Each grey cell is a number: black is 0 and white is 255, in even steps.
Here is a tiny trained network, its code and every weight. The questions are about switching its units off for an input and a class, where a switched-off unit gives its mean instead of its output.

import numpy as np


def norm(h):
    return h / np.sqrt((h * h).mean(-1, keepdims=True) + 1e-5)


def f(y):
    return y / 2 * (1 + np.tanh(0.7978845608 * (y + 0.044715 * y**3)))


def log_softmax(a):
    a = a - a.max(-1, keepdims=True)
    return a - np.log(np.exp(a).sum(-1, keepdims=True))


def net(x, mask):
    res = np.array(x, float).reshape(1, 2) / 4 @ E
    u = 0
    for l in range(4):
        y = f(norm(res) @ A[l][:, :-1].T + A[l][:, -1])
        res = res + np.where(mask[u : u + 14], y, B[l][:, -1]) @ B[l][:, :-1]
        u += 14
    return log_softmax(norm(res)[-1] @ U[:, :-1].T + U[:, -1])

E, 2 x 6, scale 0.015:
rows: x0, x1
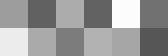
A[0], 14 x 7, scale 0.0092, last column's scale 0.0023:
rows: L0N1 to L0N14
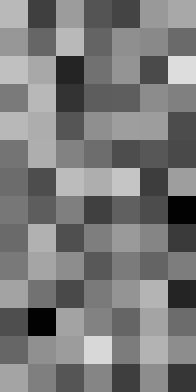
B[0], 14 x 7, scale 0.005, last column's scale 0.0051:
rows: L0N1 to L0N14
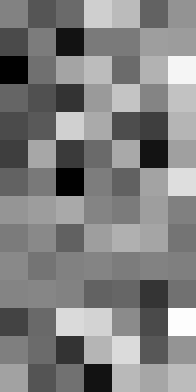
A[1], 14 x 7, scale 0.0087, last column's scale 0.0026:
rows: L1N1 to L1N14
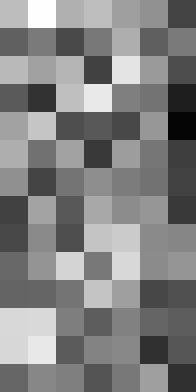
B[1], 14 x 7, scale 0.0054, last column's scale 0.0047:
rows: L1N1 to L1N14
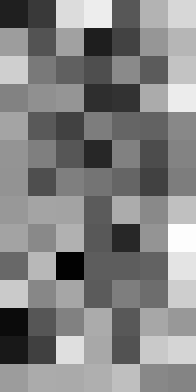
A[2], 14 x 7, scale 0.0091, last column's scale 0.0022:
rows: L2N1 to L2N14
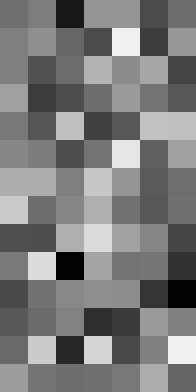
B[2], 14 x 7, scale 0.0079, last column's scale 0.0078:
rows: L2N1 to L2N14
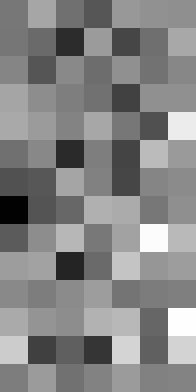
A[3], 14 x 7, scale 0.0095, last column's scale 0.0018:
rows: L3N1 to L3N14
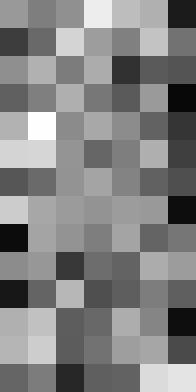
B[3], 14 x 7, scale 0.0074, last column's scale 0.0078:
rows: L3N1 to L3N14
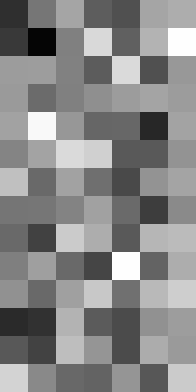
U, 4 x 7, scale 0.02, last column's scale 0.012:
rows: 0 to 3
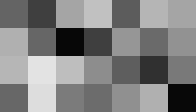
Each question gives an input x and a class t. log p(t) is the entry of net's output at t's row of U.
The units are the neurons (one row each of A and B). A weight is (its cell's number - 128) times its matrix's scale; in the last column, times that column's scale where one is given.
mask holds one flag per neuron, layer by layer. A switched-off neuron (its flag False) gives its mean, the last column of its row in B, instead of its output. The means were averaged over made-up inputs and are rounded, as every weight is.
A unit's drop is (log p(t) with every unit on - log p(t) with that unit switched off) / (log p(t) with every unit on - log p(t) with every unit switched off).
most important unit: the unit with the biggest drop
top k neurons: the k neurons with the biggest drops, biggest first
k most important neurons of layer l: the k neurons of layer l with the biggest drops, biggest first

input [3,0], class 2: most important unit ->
L0N7
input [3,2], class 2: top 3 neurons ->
L1N9; L0N14; L0N7
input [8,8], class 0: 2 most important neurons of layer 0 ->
L0N14; L0N4
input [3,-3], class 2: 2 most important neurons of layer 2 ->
L2N5; L2N12
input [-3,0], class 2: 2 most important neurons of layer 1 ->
L1N2; L1N10
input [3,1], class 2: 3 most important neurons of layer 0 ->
L0N7; L0N14; L0N2
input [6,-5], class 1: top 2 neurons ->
L0N3; L1N1
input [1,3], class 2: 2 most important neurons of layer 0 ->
L0N3; L0N5
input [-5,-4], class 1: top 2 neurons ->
L0N3; L1N13
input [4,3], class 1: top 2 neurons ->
L1N3; L1N4
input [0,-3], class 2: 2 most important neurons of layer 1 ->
L1N4; L1N1
